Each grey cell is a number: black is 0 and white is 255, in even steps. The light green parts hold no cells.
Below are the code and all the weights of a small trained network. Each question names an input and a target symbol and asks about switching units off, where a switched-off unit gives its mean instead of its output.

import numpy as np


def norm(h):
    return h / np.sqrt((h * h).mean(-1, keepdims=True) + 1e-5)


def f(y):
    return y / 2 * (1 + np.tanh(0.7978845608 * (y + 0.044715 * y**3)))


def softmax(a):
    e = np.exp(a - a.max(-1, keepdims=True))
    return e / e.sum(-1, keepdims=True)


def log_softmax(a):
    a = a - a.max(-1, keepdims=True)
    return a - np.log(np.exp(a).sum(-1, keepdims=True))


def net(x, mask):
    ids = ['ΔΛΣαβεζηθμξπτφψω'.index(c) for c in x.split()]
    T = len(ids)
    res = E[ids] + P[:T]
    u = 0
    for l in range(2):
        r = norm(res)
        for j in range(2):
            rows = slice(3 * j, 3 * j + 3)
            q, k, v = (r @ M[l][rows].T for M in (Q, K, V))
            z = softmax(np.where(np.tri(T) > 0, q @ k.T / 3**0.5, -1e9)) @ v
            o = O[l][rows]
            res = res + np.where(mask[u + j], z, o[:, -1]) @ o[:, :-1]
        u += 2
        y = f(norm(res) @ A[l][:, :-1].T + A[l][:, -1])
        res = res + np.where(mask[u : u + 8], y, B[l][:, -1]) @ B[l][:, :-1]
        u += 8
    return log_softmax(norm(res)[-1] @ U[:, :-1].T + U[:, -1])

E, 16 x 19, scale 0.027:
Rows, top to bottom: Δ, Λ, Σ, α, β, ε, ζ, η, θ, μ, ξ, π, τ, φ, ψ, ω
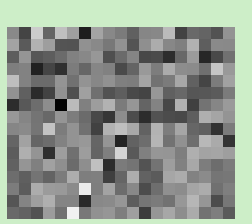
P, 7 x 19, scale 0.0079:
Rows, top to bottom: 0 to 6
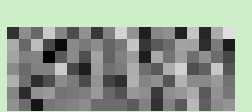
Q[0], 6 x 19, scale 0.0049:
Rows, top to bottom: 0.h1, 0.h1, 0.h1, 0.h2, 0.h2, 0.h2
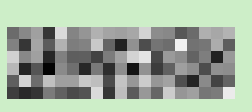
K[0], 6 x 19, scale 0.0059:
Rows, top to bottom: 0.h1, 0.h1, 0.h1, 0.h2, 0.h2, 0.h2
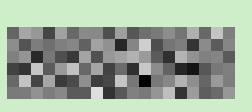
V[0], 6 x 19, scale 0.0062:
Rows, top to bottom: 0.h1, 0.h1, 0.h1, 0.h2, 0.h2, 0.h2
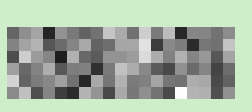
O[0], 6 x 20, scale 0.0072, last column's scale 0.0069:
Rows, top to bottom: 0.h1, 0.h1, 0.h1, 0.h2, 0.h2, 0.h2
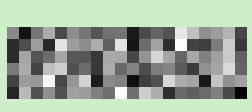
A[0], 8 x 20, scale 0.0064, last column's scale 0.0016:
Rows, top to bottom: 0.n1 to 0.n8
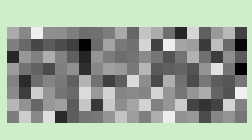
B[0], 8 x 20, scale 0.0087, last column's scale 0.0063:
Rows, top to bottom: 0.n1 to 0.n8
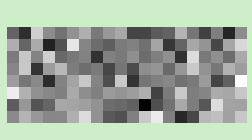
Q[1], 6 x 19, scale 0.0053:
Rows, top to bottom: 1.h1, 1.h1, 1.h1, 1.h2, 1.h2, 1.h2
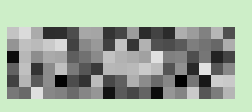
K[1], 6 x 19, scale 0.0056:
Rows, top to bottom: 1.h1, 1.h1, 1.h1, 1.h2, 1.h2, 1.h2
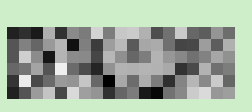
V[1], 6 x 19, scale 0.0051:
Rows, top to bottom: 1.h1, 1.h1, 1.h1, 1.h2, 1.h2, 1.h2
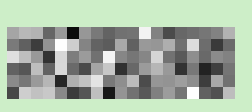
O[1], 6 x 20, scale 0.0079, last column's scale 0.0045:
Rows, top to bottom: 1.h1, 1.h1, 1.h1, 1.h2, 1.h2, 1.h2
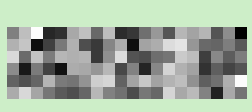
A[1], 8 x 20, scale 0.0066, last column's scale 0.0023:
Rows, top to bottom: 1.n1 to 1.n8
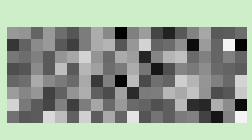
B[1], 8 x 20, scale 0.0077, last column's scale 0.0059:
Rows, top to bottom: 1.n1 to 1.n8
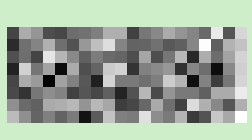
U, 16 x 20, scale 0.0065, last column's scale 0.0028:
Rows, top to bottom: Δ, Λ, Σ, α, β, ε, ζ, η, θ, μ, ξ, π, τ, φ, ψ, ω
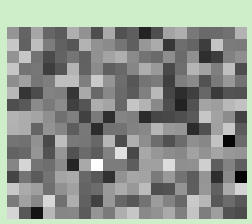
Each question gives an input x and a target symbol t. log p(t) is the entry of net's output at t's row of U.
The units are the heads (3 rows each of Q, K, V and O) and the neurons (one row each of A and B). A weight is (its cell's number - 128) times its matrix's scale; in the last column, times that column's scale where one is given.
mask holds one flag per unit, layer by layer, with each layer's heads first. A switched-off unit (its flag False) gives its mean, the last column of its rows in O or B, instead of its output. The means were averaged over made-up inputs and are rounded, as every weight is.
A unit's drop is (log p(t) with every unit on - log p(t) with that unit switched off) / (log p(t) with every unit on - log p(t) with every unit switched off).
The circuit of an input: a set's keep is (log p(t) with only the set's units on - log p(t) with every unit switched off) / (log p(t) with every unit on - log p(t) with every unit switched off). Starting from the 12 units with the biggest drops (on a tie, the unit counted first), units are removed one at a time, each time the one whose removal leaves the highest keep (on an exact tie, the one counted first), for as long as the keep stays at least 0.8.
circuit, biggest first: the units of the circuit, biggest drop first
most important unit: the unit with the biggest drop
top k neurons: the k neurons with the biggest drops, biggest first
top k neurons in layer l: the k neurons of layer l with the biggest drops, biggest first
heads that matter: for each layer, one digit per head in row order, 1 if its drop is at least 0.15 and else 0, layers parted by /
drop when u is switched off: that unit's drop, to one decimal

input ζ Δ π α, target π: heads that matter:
11 / 11
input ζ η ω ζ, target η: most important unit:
1.h2
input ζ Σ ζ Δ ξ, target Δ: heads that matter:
00 / 00
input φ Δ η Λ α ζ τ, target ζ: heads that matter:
00 / 11
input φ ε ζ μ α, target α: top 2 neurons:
0.n2, 0.n4
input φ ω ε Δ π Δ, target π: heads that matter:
10 / 11
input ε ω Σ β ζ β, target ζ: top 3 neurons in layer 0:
0.n7, 0.n2, 0.n5
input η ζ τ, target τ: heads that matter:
10 / 00
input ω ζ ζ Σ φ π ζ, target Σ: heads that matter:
11 / 01
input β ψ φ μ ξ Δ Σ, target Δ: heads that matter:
01 / 00
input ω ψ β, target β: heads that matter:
10 / 00
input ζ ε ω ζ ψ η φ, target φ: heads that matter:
10 / 00
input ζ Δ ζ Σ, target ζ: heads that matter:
10 / 11
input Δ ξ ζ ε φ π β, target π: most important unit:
0.h1
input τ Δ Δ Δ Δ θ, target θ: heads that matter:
00 / 00
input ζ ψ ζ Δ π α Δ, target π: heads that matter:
11 / 11
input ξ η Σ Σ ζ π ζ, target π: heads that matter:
10 / 01
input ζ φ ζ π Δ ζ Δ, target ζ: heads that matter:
11 / 11
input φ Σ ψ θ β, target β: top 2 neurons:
1.n7, 0.n7
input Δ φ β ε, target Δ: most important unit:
0.h2
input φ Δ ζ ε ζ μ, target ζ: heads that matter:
00 / 10
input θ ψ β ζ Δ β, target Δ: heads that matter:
01 / 00
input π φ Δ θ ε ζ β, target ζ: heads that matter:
00 / 11
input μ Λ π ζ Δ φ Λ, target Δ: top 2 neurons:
0.n1, 1.n5
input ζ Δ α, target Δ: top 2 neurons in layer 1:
1.n5, 1.n8
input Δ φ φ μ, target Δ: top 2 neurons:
1.n5, 0.n6
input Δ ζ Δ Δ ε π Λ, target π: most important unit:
0.h1
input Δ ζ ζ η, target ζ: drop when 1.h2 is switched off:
0.3
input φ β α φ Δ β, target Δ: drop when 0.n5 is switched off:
0.0
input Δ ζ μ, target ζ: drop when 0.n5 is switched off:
0.1
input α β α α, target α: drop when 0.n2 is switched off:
0.4
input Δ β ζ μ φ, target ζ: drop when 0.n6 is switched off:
-0.1
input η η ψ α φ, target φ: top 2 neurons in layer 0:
0.n6, 0.n8
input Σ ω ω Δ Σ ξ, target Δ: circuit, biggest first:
0.h2
